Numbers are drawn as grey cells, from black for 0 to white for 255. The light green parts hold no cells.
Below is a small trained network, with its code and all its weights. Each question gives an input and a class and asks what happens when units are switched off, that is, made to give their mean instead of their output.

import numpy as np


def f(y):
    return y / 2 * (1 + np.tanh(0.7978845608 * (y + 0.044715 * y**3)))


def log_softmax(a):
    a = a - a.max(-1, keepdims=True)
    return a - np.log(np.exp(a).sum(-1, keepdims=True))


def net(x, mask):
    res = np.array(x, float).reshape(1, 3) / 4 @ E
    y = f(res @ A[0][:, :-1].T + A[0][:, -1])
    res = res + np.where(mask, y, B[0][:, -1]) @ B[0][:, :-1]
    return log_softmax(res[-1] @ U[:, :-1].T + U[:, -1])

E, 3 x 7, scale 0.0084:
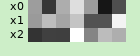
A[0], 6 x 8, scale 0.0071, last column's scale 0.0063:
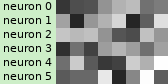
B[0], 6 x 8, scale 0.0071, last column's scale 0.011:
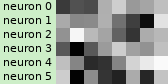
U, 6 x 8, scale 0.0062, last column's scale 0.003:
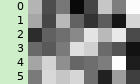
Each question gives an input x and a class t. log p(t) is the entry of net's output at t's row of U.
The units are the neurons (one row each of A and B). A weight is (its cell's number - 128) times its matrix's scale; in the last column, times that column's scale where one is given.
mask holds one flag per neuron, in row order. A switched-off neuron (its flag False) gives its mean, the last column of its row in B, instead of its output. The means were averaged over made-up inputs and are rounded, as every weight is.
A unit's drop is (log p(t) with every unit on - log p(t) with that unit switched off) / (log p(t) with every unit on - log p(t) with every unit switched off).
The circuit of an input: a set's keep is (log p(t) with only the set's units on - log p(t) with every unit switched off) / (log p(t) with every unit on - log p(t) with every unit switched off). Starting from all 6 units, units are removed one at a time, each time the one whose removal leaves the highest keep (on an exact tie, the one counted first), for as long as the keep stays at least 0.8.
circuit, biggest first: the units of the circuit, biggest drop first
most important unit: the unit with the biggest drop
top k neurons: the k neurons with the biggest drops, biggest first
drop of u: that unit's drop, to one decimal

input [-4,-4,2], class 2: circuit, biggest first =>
(neuron 5; neuron 1)
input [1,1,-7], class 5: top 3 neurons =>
(neuron 5; neuron 2; neuron 4)
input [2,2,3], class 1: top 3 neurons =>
(neuron 4; neuron 5; neuron 0)
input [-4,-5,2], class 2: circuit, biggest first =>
(neuron 5; neuron 0)
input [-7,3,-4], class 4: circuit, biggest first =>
(neuron 5; neuron 2)
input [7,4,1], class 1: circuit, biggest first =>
(neuron 5; neuron 1)
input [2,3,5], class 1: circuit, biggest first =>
(neuron 5; neuron 4)
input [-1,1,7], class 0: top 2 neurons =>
(neuron 5; neuron 2)
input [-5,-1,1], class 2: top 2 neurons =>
(neuron 5; neuron 1)
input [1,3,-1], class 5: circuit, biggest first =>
(neuron 4; neuron 5; neuron 2)
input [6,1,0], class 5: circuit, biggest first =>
(neuron 5; neuron 3)
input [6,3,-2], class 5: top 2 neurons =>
(neuron 5; neuron 2)
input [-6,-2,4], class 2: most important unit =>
neuron 0
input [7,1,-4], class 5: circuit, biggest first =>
(neuron 5; neuron 2)
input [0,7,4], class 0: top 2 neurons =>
(neuron 5; neuron 1)
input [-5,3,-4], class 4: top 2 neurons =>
(neuron 5; neuron 2)
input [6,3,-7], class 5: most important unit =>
neuron 2
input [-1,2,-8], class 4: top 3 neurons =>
(neuron 2; neuron 5; neuron 1)
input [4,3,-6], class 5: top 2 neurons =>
(neuron 2; neuron 5)
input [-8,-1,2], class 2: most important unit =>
neuron 5
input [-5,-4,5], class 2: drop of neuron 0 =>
0.1
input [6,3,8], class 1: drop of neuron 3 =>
0.0
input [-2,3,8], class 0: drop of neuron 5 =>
2.0
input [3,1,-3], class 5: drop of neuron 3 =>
0.1
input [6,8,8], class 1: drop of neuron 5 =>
0.9
